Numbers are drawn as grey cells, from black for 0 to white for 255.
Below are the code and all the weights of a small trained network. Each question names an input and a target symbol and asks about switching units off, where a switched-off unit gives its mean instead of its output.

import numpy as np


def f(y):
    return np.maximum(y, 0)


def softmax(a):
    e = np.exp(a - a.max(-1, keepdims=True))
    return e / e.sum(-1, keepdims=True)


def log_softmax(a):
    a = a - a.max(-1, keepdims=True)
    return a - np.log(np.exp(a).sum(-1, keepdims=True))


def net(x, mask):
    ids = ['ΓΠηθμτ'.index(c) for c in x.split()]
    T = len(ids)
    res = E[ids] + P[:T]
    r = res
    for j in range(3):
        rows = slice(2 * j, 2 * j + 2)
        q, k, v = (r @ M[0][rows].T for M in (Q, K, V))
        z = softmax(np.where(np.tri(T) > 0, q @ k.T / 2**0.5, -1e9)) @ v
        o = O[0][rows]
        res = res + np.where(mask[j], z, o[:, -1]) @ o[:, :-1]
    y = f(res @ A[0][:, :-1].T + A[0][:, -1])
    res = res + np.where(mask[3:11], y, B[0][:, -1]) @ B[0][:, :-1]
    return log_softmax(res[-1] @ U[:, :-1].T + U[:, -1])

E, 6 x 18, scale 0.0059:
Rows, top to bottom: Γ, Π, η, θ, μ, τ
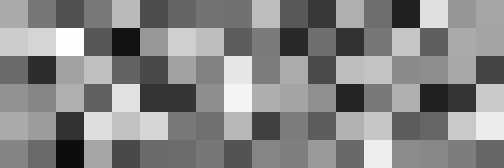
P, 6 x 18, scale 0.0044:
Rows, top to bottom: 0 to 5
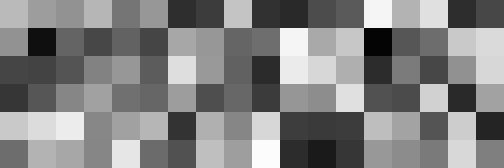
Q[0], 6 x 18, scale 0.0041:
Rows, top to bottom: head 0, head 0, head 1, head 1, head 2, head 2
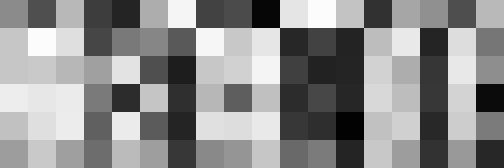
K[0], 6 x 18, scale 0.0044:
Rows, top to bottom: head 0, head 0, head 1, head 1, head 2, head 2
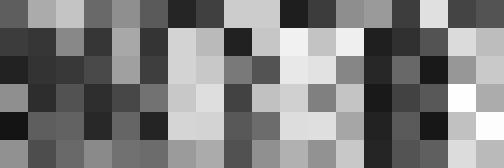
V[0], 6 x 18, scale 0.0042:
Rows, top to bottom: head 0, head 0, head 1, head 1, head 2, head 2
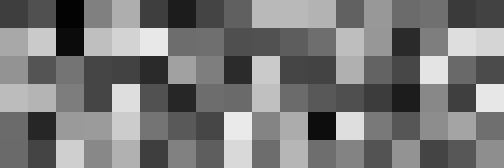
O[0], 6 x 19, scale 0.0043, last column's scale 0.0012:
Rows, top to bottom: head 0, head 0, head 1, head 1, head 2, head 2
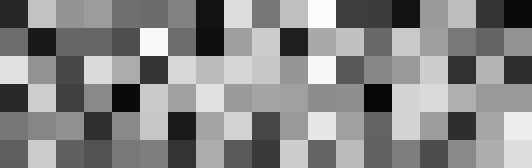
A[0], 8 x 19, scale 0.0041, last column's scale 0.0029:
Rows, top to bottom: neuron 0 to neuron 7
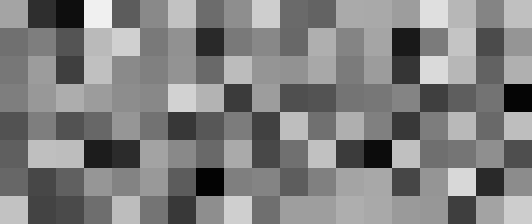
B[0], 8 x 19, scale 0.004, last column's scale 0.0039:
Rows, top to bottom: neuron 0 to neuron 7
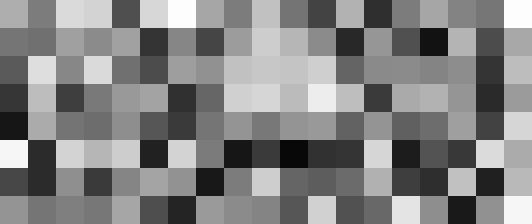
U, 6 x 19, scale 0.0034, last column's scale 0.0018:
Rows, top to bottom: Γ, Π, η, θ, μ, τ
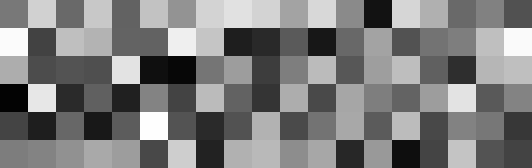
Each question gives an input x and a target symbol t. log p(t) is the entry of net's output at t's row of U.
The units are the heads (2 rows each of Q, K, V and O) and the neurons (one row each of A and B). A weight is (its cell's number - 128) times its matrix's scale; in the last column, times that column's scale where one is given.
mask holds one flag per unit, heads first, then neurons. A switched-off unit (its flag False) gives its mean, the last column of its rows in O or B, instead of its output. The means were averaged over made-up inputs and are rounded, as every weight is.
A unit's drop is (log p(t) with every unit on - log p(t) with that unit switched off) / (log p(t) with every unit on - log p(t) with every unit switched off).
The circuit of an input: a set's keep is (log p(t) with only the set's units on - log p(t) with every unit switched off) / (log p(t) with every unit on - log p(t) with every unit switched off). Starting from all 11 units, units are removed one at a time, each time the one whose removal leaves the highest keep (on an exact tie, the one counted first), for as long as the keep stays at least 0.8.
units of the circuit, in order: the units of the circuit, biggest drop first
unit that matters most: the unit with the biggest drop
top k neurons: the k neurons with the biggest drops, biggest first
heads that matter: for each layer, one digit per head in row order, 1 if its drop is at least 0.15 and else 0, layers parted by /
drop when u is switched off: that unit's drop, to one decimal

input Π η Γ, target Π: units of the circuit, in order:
head 0; head 2
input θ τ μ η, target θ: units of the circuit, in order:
head 1; head 0; head 2; neuron 4
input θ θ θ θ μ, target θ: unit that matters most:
head 1
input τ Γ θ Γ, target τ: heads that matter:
101
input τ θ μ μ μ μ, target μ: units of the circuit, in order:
head 0; head 1
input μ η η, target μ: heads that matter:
110
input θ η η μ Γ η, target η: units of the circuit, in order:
head 2; head 1; neuron 0
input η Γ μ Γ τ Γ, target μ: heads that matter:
100
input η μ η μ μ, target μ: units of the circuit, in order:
head 0; head 1; neuron 6
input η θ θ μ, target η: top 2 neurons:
neuron 7; neuron 0
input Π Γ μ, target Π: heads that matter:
101
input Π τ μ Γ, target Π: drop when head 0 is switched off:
0.9
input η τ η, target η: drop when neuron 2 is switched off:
0.0
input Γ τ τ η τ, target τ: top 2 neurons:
neuron 1; neuron 6
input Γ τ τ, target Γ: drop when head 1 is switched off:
0.7
